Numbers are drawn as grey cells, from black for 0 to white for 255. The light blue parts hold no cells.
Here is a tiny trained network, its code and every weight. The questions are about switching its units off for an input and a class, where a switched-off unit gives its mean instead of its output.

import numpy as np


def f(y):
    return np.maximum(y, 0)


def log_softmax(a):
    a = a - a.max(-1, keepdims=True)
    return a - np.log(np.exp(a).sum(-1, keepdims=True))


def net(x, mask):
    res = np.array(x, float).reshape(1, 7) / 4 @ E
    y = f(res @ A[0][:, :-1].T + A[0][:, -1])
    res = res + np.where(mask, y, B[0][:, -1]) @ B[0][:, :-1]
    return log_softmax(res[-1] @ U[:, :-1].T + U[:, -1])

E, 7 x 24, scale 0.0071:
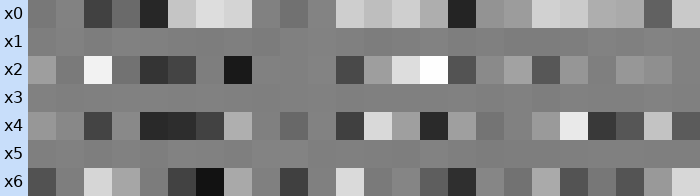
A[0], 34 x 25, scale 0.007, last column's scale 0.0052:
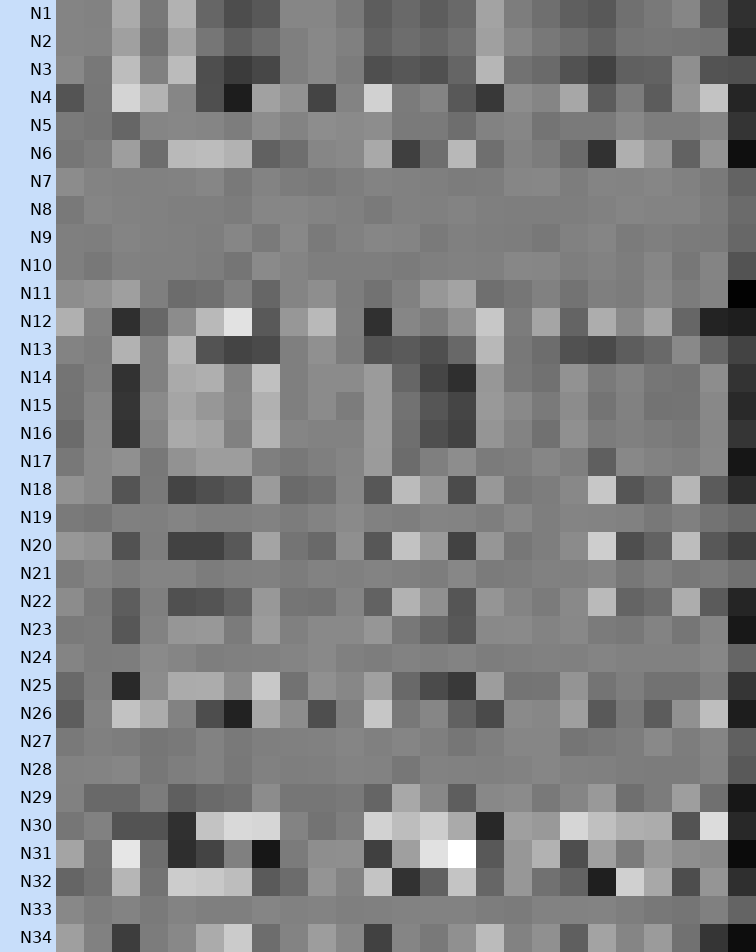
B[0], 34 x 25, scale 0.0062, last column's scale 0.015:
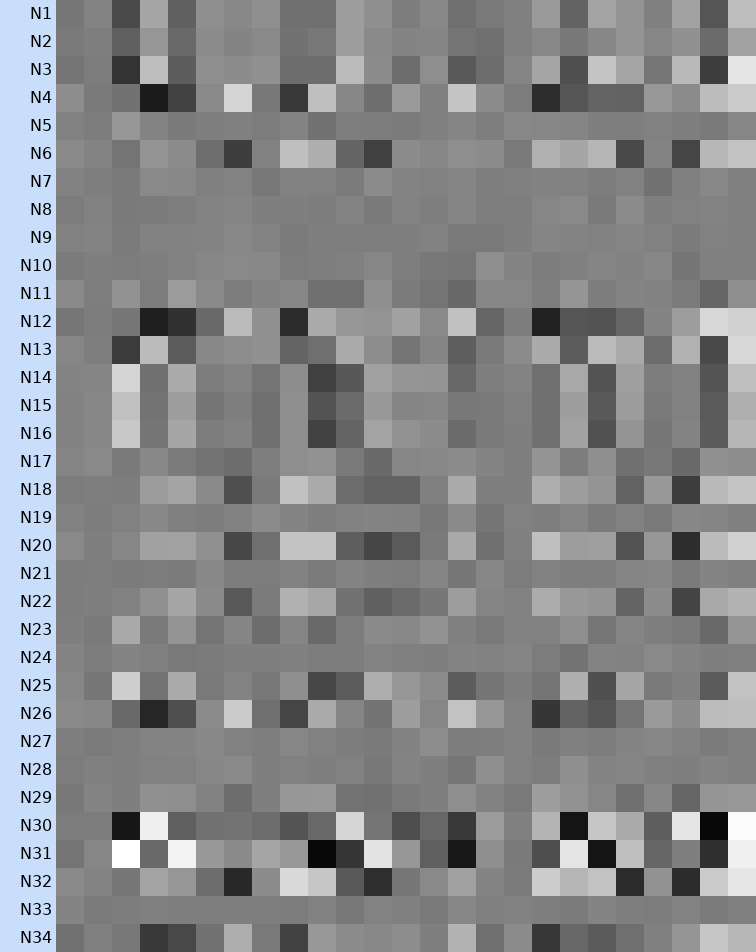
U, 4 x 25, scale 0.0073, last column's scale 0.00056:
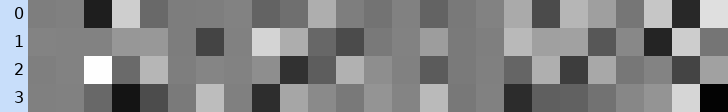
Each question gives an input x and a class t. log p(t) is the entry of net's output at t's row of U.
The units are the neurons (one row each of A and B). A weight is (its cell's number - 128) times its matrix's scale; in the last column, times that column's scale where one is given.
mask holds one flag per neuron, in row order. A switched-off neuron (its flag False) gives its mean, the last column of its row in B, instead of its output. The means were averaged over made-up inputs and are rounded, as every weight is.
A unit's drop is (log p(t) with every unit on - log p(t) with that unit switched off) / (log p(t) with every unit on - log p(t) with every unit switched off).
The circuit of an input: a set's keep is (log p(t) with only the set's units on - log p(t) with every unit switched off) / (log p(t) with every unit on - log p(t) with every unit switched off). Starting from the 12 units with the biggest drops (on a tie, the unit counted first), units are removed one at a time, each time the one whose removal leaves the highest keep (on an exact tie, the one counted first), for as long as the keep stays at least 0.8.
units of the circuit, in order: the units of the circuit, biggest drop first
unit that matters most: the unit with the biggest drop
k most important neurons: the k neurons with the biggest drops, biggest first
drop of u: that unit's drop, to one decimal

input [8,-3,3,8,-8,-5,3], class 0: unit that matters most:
N30
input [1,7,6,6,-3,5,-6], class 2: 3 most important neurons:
(N31; N4; N26)
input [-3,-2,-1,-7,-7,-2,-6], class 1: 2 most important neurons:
(N32; N6)
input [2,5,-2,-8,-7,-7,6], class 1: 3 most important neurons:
(N32; N6; N12)
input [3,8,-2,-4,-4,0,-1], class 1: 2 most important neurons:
(N32; N3)
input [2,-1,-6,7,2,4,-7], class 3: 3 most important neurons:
(N12; N31; N34)
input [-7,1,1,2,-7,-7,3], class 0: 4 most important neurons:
(N3; N13; N1; N20)
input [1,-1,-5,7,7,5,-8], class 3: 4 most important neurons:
(N12; N34; N32; N6)
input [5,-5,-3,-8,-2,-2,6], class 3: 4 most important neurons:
(N4; N26; N3; N13)
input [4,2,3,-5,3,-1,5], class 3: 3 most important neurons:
(N4; N26; N3)
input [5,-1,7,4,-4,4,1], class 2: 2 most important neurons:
(N31; N3)
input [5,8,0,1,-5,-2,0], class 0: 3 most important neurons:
(N30; N20; N18)
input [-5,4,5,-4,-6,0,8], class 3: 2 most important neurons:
(N4; N26)
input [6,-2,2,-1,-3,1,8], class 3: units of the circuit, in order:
(N4)
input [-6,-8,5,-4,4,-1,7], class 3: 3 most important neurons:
(N4; N26; N30)
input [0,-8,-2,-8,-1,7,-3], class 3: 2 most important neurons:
(N31; N30)
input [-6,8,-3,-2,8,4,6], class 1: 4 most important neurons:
(N20; N30; N18; N22)
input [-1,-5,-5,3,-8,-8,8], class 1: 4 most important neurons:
(N32; N6; N12; N34)
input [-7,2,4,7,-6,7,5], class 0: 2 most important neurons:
(N3; N13)
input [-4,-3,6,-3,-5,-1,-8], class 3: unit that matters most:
N12
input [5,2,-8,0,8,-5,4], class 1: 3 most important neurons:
(N20; N31; N18)
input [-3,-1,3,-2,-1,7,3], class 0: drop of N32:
-0.1
